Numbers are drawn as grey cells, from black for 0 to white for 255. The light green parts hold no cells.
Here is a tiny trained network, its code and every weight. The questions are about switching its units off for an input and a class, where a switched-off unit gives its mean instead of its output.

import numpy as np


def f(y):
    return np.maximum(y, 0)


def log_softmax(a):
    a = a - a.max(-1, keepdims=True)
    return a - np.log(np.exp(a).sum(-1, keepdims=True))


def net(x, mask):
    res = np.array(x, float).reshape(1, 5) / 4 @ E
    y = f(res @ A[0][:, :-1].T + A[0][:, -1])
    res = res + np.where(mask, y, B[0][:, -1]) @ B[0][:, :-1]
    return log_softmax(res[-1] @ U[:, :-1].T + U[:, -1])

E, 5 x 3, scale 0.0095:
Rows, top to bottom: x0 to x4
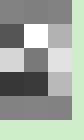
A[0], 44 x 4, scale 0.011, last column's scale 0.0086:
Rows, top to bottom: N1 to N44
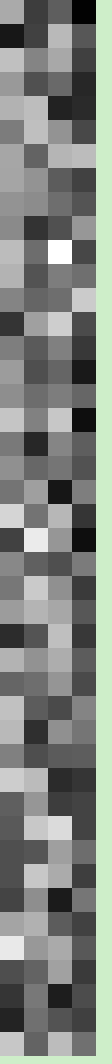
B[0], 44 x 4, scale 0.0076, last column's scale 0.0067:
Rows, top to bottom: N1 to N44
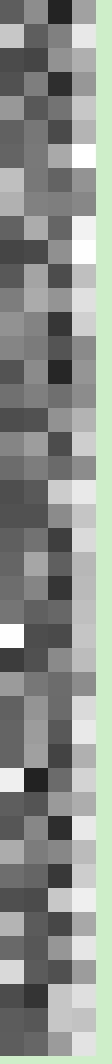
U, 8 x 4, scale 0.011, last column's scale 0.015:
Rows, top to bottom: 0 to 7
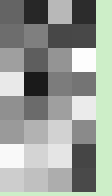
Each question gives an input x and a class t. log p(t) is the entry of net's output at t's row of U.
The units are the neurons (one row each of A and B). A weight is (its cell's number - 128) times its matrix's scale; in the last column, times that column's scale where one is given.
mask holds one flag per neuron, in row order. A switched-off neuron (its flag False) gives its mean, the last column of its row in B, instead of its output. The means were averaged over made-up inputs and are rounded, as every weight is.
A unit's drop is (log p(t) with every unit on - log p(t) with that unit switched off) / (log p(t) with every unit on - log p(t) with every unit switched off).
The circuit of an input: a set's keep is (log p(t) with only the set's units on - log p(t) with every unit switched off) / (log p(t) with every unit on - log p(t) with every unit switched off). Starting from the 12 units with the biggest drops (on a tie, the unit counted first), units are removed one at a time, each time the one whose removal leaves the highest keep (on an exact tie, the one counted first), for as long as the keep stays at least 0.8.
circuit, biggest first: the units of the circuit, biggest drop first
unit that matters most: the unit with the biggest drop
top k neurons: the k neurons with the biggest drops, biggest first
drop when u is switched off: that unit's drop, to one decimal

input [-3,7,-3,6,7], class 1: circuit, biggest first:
[N35; N14]
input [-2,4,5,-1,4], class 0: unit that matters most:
N11
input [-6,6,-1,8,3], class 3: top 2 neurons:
[N27; N2]
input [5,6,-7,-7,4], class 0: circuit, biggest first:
[N21; N38]
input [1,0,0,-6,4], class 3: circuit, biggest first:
[N33; N5]
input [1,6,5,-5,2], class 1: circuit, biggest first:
[N35; N25]
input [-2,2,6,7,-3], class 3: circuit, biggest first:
[N27; N2]
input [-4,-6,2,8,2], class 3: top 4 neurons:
[N27; N2; N41; N36]
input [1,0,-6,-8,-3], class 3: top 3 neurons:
[N33; N5; N39]
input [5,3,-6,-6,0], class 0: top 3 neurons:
[N21; N38; N42]
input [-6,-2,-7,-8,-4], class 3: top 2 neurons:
[N33; N5]
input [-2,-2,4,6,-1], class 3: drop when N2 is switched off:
0.4
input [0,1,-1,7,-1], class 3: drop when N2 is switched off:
0.1
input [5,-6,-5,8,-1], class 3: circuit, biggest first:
[N27]
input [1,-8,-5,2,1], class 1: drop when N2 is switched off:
0.0
